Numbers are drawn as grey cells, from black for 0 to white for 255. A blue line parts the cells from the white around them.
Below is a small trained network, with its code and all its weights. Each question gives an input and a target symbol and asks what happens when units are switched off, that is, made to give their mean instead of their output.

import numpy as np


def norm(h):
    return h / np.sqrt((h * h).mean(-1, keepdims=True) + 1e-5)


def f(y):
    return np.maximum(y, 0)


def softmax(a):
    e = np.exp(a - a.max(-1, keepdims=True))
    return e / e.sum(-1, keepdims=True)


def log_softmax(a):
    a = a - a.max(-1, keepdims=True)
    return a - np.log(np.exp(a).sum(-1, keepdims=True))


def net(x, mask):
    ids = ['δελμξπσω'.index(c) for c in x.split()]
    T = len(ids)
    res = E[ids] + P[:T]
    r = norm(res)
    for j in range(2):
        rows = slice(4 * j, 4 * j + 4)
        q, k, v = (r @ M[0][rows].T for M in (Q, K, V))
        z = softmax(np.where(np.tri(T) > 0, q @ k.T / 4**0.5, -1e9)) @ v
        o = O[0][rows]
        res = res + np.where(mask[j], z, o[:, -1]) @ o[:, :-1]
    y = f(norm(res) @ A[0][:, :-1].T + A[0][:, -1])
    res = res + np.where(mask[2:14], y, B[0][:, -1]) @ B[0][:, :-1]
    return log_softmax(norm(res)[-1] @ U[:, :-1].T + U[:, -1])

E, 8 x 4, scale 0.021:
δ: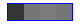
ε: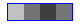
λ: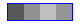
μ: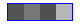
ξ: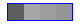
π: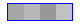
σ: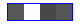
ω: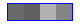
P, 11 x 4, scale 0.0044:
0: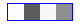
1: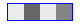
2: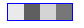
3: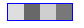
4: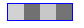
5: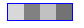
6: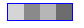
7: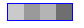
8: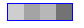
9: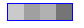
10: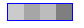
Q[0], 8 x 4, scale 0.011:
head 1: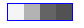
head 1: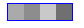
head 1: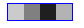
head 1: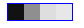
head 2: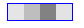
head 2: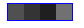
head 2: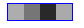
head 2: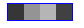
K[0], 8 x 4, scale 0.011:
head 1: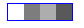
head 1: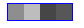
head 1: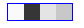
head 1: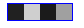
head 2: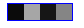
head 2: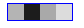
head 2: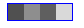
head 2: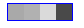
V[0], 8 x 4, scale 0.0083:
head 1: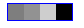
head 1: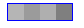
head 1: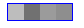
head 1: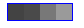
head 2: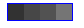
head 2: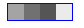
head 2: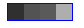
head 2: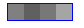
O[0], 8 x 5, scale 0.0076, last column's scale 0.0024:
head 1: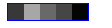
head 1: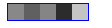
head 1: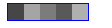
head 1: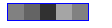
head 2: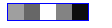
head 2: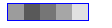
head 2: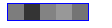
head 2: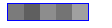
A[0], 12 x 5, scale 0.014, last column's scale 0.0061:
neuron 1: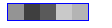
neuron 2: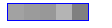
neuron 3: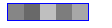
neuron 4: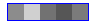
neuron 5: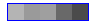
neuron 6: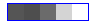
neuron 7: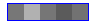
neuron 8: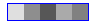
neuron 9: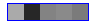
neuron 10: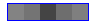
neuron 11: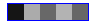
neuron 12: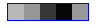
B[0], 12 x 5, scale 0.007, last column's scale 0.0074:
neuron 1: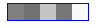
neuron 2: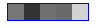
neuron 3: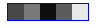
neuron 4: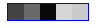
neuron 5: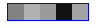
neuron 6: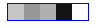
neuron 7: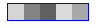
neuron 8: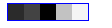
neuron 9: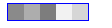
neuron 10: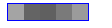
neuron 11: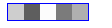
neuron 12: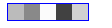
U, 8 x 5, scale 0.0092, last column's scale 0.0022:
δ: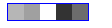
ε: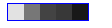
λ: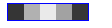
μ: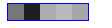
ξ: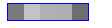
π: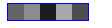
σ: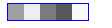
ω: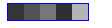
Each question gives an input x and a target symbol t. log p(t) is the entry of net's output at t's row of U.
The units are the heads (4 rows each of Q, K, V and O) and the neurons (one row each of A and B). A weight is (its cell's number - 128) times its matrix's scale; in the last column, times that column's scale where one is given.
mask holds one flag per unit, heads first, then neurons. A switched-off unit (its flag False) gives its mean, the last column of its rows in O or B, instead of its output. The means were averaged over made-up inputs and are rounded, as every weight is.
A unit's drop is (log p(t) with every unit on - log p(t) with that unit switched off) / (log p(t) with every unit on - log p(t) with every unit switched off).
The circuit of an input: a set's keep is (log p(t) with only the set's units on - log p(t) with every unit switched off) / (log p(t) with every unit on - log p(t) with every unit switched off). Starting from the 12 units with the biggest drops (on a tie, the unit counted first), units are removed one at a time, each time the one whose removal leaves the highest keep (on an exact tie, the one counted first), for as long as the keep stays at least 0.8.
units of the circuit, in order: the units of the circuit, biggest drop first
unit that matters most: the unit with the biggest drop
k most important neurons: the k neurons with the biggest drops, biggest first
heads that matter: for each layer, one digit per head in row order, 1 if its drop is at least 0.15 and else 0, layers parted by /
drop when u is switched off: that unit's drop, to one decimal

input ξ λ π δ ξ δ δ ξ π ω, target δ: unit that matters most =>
head 1
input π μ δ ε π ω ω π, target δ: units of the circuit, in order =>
(head 2; head 1)
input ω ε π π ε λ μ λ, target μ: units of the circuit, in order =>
(head 1; neuron 2)
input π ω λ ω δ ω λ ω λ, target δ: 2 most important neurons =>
(neuron 6; neuron 8)
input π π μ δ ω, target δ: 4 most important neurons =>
(neuron 6; neuron 1; neuron 4; neuron 7)
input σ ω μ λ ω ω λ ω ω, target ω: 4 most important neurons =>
(neuron 3; neuron 6; neuron 12; neuron 9)
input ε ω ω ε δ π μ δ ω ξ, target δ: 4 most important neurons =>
(neuron 6; neuron 4; neuron 8; neuron 9)
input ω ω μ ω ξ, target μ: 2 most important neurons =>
(neuron 8; neuron 1)
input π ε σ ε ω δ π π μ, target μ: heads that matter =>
10
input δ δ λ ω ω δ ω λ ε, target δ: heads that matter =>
11
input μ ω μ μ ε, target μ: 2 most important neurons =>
(neuron 9; neuron 8)
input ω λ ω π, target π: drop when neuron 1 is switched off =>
0.0
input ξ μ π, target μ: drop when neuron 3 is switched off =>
0.1
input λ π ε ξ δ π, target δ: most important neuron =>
(neuron 5)
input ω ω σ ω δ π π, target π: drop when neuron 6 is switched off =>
0.2
